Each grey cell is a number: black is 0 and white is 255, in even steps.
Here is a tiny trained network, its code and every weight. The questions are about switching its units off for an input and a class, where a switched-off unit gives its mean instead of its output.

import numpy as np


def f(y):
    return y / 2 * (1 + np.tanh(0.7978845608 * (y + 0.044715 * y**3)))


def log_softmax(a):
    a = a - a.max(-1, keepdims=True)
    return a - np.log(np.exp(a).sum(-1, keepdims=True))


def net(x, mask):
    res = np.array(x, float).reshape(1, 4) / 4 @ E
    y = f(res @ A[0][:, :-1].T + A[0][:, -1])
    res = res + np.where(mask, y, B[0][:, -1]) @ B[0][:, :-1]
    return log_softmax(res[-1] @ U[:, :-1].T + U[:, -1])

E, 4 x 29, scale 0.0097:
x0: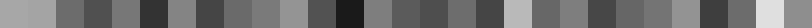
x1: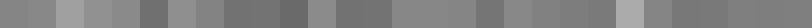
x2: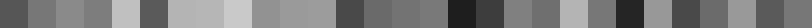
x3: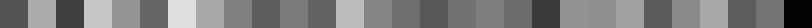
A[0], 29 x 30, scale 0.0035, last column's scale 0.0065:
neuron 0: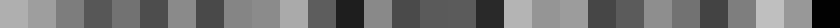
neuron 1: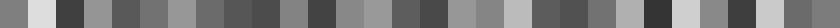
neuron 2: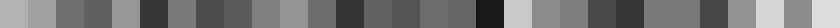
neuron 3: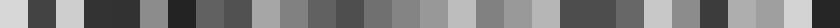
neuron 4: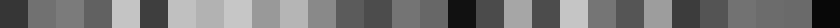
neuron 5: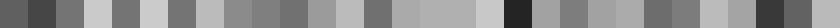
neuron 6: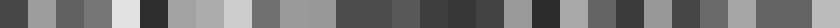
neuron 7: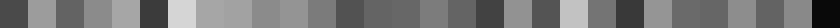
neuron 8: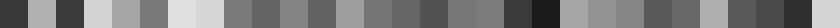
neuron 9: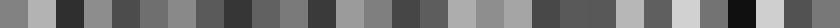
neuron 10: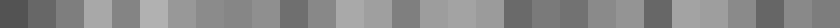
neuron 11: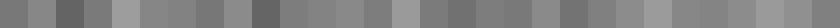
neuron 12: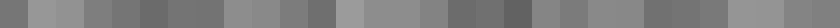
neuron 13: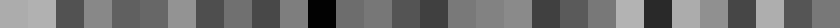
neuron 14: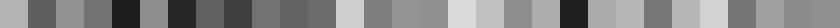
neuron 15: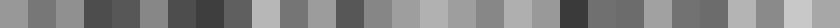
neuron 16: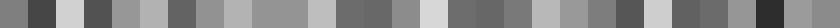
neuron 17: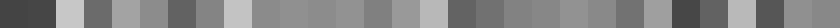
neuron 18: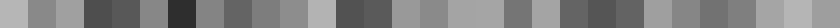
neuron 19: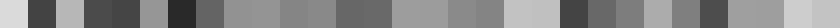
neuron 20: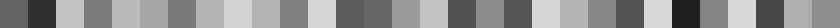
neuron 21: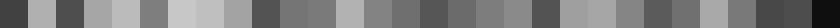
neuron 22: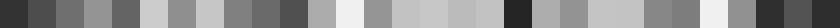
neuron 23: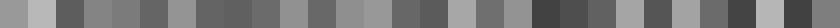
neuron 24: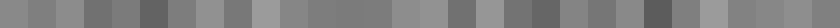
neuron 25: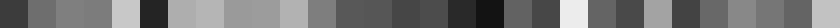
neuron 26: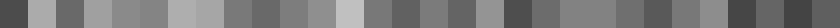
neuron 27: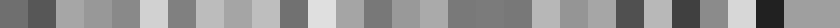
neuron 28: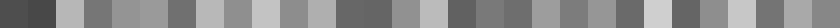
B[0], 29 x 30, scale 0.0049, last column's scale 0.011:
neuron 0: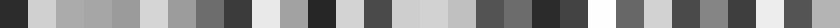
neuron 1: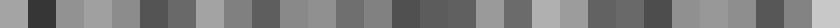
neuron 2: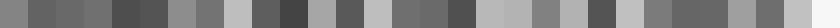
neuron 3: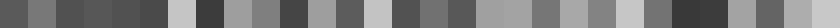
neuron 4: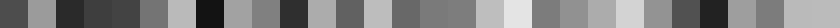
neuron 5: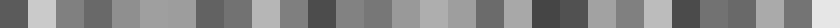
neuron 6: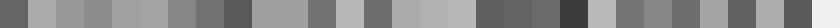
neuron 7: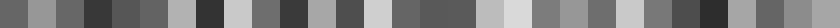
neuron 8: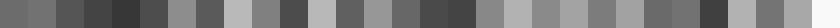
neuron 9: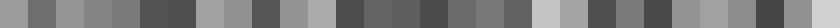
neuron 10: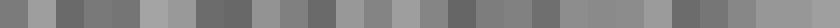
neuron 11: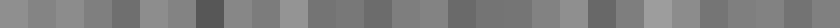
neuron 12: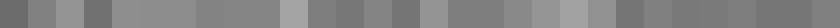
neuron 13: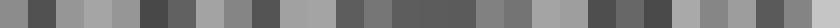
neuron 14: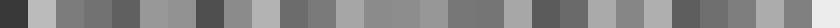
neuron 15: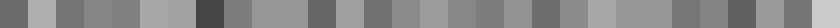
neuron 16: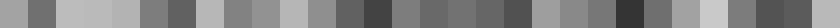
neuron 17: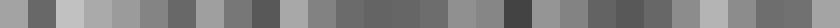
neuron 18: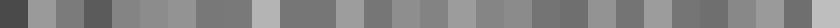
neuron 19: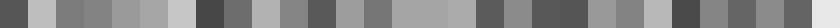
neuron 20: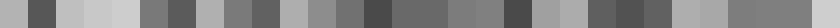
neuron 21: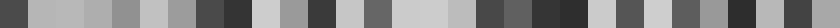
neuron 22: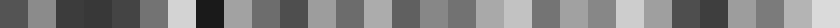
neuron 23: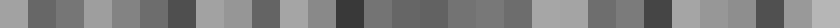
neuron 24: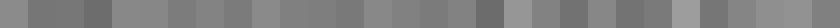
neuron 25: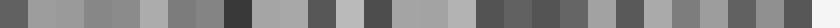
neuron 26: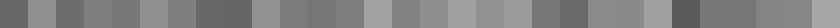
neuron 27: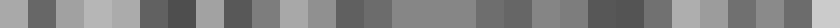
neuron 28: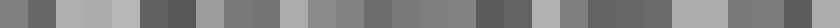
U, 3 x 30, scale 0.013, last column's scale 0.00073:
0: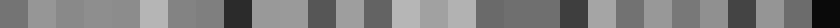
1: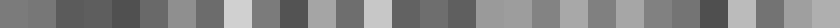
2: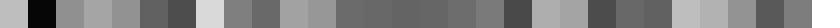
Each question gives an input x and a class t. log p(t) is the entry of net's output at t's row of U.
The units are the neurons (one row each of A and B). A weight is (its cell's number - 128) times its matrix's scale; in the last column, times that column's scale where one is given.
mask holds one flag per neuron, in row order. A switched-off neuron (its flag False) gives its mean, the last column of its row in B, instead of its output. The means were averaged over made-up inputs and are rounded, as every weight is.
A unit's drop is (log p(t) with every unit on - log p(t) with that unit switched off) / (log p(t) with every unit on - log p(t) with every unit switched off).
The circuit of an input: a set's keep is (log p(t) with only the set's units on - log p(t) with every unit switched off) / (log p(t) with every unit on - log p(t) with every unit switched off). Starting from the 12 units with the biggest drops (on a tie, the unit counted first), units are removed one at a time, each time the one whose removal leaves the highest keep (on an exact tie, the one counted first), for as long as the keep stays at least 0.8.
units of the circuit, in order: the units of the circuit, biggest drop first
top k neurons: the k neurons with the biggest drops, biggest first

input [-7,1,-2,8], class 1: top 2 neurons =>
neuron 8; neuron 22
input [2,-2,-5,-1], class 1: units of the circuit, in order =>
neuron 25
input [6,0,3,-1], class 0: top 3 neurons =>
neuron 0; neuron 8; neuron 25
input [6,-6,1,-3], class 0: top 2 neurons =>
neuron 0; neuron 8
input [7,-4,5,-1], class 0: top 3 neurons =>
neuron 0; neuron 25; neuron 6
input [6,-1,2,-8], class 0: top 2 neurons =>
neuron 0; neuron 19
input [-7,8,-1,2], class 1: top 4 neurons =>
neuron 22; neuron 25; neuron 6; neuron 8
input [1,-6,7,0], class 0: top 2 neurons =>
neuron 25; neuron 6
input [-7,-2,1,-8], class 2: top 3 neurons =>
neuron 20; neuron 16; neuron 27
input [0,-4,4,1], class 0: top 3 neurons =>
neuron 25; neuron 6; neuron 22
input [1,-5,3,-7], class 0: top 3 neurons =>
neuron 19; neuron 15; neuron 9
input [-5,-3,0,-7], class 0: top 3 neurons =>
neuron 19; neuron 15; neuron 5
